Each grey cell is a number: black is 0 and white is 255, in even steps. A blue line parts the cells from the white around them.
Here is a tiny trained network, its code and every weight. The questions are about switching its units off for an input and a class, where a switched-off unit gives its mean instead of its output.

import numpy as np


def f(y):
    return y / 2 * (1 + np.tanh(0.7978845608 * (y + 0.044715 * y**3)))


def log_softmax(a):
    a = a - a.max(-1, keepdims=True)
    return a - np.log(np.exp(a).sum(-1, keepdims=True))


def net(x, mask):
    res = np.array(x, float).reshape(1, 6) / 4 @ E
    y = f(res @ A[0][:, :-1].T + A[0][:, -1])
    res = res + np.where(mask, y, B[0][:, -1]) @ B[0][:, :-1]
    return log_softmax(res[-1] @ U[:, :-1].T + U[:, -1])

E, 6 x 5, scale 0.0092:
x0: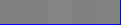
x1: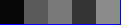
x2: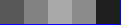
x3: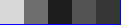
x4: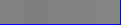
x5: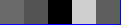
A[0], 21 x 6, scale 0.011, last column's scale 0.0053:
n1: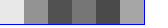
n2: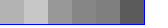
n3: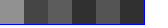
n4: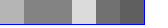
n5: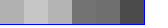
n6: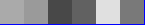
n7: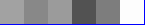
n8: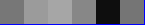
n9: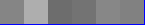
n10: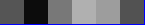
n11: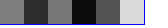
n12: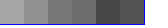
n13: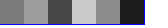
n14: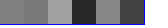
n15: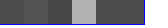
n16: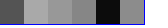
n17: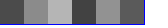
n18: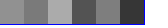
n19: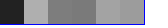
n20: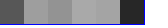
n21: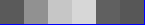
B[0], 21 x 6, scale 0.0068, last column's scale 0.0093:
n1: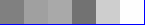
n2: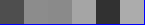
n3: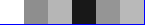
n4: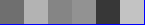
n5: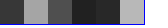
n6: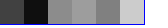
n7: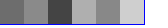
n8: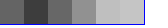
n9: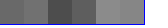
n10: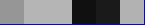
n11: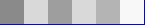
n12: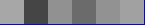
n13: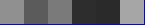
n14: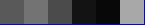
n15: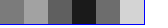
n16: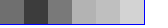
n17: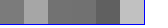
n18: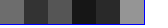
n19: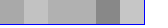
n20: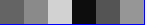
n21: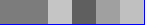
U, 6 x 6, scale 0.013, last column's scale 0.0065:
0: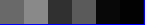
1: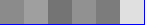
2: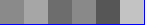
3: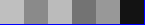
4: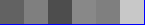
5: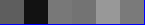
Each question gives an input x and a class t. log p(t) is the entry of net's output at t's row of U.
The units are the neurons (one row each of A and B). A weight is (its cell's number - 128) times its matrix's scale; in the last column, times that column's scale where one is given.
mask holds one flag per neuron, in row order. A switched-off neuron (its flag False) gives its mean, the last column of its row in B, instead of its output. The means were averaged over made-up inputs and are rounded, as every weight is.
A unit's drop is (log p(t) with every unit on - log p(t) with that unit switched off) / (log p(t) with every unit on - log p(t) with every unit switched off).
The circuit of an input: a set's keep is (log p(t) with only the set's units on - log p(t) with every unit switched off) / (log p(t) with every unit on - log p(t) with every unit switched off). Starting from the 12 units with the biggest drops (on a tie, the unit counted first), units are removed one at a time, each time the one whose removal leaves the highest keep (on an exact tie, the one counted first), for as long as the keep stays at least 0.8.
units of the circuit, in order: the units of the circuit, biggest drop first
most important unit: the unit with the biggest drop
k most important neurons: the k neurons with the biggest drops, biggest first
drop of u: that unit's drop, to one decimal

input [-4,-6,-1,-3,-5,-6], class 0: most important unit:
n5
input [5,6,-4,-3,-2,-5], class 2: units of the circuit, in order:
[n19, n14, n17]
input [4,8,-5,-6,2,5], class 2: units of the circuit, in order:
[n19, n10]
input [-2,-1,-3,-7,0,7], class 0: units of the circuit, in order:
[n10, n13]
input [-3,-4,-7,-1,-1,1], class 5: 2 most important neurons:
[n6, n11]
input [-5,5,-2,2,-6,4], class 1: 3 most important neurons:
[n11, n14, n5]
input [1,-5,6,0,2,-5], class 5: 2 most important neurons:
[n8, n16]
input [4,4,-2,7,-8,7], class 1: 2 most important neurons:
[n11, n1]
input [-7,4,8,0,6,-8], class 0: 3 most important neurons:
[n14, n18, n17]
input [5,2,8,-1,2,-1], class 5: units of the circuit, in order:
[n16, n8]
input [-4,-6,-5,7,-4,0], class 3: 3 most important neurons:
[n1, n12, n14]
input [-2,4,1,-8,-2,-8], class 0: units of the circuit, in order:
[n14, n17]
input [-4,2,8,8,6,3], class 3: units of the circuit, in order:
[n3, n11, n1]
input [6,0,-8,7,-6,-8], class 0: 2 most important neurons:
[n14, n5]
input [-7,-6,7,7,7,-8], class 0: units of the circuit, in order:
[n5]
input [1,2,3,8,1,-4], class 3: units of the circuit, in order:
[n3, n1]
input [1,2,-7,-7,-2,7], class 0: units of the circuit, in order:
[n10, n13]
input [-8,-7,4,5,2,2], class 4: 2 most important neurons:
[n1, n8]
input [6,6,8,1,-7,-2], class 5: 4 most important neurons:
[n16, n8, n4, n10]
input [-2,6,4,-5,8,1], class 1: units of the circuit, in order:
[n19]
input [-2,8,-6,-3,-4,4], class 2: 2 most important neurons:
[n10, n19]
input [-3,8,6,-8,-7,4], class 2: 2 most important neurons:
[n19, n10]
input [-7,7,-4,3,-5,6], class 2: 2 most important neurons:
[n11, n14]
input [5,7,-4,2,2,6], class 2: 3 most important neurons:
[n11, n14, n5]
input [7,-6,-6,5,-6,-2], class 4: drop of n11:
0.2
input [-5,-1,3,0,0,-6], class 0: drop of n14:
0.1
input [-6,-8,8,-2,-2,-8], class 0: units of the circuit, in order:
[n5]
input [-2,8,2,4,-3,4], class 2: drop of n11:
0.5
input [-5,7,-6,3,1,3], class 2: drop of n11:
0.4
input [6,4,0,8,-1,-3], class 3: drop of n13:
0.0
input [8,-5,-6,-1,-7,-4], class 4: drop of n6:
0.1
